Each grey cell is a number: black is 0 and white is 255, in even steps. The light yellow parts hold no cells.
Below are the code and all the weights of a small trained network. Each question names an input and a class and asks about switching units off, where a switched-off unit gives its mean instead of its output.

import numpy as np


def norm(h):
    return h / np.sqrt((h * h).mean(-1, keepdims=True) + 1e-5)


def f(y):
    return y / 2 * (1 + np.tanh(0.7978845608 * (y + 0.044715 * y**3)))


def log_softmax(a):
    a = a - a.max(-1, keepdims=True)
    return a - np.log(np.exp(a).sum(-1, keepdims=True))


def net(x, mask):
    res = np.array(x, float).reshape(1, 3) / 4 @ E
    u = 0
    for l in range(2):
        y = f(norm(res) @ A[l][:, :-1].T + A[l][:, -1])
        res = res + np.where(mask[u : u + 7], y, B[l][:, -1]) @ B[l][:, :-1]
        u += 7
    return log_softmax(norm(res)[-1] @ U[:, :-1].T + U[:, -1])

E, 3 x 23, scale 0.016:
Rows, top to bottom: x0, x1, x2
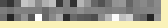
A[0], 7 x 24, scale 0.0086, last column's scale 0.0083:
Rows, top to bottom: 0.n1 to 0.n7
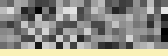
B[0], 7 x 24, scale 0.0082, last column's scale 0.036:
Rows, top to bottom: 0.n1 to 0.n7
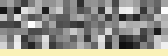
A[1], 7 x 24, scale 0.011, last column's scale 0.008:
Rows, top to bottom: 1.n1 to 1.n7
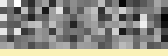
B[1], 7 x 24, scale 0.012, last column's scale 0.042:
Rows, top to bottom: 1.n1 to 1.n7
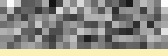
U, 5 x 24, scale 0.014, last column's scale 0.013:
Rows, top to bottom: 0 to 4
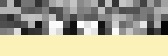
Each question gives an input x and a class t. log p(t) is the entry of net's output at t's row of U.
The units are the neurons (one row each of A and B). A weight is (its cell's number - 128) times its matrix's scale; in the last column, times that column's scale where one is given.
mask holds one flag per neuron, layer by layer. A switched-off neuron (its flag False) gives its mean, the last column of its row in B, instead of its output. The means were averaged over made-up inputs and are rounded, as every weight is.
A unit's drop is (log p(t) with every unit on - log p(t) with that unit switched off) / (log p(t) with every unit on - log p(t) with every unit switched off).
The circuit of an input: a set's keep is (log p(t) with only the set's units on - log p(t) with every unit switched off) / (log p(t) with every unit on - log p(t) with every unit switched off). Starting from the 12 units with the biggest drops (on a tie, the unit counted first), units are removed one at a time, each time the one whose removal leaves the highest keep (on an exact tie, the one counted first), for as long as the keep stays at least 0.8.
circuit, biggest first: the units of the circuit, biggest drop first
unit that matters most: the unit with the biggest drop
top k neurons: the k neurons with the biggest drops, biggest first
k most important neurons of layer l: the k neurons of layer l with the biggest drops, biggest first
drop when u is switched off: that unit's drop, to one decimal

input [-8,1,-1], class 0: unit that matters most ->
0.n2
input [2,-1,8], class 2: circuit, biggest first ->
[0.n4 1.n1]
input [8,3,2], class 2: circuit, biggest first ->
[0.n4 1.n1]
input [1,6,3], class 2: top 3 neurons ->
[0.n7 1.n1 0.n2]
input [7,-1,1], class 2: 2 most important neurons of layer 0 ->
[0.n4 0.n6]
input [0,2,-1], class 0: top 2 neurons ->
[0.n2 0.n6]
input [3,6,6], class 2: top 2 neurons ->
[1.n1 0.n2]
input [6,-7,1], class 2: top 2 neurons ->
[0.n4 1.n1]
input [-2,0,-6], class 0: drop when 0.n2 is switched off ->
1.1
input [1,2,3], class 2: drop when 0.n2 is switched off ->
0.2
